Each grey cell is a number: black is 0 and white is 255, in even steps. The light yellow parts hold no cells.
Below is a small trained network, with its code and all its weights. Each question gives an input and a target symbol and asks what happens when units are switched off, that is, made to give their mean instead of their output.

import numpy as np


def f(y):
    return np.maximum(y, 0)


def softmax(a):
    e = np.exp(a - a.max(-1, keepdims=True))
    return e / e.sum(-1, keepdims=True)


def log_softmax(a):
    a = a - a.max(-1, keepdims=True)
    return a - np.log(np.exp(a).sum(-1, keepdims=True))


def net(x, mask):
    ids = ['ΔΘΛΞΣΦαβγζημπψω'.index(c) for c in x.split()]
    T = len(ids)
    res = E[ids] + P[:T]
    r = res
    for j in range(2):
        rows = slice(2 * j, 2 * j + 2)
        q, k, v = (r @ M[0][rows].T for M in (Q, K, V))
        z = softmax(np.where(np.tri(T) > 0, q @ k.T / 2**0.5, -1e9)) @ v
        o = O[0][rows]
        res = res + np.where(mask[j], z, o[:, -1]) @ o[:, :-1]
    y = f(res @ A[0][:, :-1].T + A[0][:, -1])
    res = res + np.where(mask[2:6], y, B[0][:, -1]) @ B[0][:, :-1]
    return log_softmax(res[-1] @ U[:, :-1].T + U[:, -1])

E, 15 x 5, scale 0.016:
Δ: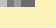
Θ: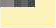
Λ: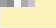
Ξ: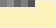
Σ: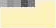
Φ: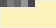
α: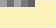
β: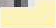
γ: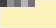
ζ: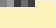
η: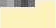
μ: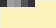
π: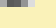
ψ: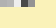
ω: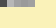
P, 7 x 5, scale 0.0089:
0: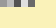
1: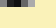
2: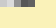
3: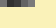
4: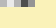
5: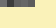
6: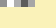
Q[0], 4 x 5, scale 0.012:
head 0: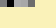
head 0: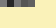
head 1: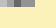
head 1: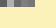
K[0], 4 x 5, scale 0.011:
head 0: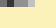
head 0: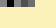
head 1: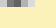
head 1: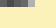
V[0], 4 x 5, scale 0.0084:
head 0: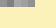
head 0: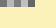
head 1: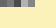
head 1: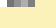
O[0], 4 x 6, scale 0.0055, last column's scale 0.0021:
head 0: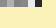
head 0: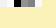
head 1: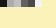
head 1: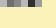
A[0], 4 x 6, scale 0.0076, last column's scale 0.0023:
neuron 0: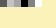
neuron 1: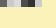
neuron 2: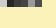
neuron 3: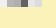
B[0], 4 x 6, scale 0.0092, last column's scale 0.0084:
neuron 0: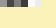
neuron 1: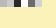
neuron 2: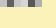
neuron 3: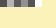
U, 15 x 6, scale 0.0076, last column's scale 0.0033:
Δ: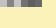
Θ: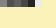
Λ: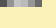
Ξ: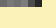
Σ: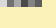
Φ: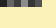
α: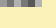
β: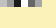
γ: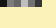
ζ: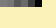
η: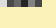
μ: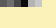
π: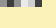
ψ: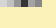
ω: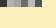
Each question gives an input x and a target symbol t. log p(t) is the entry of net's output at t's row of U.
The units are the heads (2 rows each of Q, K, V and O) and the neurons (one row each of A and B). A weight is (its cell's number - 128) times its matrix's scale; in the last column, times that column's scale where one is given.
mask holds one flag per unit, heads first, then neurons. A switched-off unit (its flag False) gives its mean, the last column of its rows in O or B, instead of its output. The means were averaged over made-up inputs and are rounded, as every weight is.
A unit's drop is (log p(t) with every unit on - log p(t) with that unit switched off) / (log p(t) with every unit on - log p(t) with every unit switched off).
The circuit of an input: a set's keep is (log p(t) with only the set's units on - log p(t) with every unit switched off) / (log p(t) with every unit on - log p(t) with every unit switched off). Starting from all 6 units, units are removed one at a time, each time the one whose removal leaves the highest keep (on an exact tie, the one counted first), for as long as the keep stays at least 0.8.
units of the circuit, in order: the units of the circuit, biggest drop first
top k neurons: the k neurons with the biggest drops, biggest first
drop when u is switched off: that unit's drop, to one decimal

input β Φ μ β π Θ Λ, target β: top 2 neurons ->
[neuron 1; neuron 3]
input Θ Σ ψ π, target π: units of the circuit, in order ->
[head 0; neuron 2]
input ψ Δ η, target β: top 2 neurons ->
[neuron 1; neuron 3]
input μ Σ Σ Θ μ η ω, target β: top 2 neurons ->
[neuron 1; neuron 3]
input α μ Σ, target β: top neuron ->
[neuron 1]
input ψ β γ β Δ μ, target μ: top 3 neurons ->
[neuron 0; neuron 2; neuron 3]
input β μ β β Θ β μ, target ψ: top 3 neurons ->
[neuron 0; neuron 1; neuron 3]
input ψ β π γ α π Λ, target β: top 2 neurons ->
[neuron 3; neuron 1]
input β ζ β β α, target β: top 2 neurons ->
[neuron 1; neuron 3]
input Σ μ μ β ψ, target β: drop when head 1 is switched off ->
0.0
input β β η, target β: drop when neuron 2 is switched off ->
-0.1
